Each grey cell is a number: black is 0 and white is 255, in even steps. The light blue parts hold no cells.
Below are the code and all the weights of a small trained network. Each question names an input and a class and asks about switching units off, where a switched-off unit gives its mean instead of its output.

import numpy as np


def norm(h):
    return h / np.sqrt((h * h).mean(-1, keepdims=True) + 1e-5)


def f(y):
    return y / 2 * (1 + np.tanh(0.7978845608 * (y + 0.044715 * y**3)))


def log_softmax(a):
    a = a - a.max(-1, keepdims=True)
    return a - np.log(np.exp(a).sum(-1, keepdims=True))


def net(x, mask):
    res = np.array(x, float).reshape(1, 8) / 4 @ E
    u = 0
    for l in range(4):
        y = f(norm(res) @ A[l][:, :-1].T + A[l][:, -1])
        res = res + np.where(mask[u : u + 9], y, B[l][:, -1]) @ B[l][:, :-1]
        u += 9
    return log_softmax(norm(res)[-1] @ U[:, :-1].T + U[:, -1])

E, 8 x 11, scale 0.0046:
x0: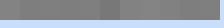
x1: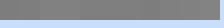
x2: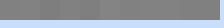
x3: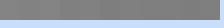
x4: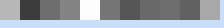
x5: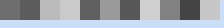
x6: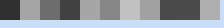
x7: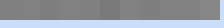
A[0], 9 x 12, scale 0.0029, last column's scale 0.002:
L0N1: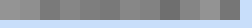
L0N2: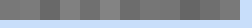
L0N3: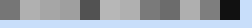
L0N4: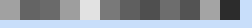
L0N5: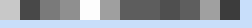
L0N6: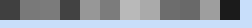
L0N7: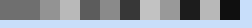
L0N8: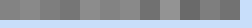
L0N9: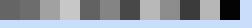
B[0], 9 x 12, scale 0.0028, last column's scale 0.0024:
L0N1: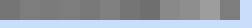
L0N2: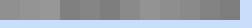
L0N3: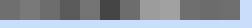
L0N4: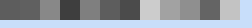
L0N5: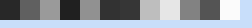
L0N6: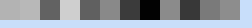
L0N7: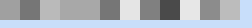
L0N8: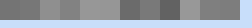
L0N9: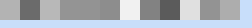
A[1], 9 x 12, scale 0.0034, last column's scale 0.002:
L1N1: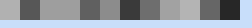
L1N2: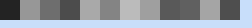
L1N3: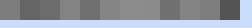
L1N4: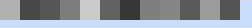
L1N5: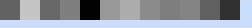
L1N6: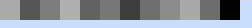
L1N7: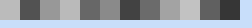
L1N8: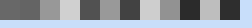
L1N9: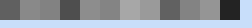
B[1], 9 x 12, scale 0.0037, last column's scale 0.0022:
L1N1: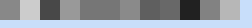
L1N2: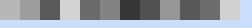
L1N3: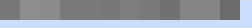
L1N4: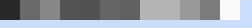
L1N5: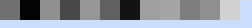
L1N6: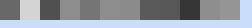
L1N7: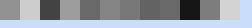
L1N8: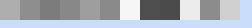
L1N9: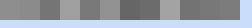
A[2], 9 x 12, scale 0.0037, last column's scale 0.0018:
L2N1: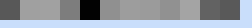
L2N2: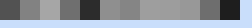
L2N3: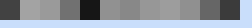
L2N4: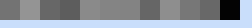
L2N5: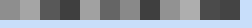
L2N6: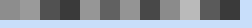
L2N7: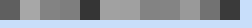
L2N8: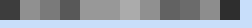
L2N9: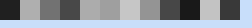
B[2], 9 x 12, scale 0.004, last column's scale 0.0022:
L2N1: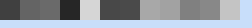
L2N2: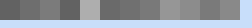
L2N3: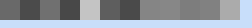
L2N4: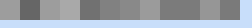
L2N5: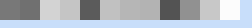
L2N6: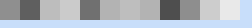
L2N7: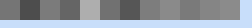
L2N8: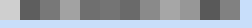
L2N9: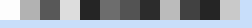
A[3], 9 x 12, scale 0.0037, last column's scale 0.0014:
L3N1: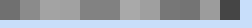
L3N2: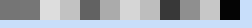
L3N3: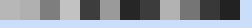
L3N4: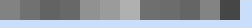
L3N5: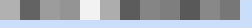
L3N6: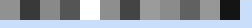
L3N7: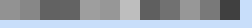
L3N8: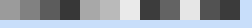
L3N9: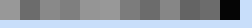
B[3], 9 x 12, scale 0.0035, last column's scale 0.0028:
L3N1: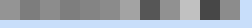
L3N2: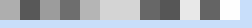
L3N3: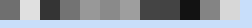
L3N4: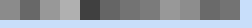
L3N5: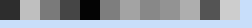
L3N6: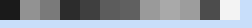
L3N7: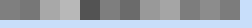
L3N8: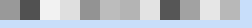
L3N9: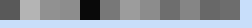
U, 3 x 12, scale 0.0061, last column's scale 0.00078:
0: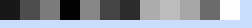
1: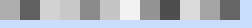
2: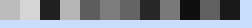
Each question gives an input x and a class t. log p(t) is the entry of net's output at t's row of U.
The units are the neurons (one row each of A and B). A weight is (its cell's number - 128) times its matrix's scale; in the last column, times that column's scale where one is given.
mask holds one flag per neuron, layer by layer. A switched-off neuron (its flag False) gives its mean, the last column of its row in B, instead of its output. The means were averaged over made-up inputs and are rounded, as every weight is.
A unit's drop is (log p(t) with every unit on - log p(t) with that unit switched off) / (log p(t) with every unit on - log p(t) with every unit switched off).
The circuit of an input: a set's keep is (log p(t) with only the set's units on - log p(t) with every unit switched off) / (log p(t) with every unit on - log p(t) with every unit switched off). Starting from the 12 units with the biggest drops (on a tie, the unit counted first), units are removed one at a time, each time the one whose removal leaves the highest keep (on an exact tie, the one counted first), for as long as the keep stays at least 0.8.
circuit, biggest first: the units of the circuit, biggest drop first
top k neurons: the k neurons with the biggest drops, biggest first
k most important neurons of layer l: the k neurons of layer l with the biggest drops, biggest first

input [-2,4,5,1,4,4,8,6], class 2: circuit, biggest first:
L2N9
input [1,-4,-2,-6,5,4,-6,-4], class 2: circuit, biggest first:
L1N7, L1N1
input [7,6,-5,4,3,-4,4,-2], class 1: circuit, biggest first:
L2N5, L2N6
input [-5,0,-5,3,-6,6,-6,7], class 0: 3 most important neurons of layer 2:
L2N1, L2N5, L2N6
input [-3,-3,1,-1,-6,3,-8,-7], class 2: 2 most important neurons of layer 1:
L1N7, L1N4
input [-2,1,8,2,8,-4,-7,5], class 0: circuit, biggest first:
L0N5, L1N4
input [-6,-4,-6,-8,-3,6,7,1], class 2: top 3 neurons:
L2N9, L2N5, L2N6
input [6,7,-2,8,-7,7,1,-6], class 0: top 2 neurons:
L2N1, L2N3
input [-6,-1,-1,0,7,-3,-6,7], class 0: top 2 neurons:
L2N9, L0N5
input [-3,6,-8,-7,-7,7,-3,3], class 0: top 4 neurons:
L2N1, L2N3, L2N5, L2N6
